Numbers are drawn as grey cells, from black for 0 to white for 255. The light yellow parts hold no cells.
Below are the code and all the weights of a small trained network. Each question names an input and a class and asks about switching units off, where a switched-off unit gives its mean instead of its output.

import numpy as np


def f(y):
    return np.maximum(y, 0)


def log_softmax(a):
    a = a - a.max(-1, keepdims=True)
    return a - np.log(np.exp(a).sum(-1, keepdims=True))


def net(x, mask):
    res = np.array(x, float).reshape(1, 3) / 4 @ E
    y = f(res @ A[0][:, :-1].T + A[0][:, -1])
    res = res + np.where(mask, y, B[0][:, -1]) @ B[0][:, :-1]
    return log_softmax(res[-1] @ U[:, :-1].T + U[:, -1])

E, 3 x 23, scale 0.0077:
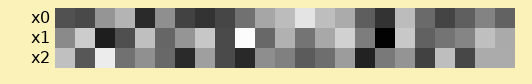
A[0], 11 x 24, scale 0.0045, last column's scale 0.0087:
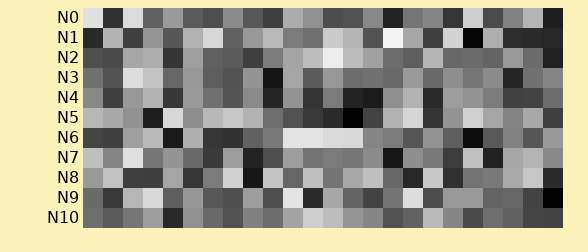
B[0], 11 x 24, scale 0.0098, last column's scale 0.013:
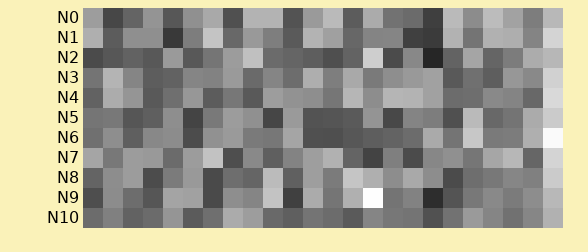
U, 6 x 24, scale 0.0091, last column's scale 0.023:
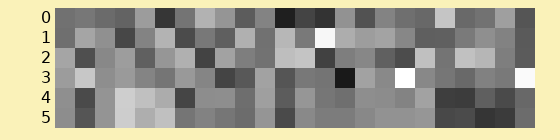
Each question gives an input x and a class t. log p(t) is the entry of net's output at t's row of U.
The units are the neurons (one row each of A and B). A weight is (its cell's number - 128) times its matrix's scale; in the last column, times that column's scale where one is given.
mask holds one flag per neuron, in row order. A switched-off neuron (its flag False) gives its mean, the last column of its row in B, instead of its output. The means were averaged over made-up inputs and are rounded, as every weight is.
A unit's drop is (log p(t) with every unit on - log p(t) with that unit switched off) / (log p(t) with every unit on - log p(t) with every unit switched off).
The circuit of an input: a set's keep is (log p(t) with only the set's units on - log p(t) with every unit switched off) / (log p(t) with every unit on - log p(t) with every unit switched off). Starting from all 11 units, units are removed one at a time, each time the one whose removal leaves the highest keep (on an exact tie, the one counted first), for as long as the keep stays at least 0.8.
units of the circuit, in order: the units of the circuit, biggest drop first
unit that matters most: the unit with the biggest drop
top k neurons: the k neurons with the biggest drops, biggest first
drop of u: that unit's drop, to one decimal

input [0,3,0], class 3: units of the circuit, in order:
(N9)
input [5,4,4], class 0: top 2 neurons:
(N2 N6)
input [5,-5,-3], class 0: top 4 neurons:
(N6 N8 N10 N2)
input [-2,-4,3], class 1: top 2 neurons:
(N6 N1)
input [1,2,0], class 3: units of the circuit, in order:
(N9 N2)
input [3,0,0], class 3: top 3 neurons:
(N5 N9 N0)
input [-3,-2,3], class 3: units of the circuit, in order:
(N2 N9)
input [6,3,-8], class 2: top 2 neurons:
(N1 N5)
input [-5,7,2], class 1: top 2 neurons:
(N8 N6)
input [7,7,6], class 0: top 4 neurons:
(N6 N2 N4 N3)
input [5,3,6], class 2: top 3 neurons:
(N7 N0 N5)
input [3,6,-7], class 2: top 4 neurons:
(N1 N4 N3 N9)
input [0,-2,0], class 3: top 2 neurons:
(N9 N8)
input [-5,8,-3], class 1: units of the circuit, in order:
(N8)
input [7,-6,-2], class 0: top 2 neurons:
(N6 N2)
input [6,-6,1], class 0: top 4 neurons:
(N6 N2 N8 N10)
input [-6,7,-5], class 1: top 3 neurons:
(N8 N6 N2)
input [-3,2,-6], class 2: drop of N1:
0.4
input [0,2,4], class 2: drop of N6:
0.2
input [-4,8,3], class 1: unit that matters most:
N8
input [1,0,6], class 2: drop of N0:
0.1
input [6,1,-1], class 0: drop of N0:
0.0
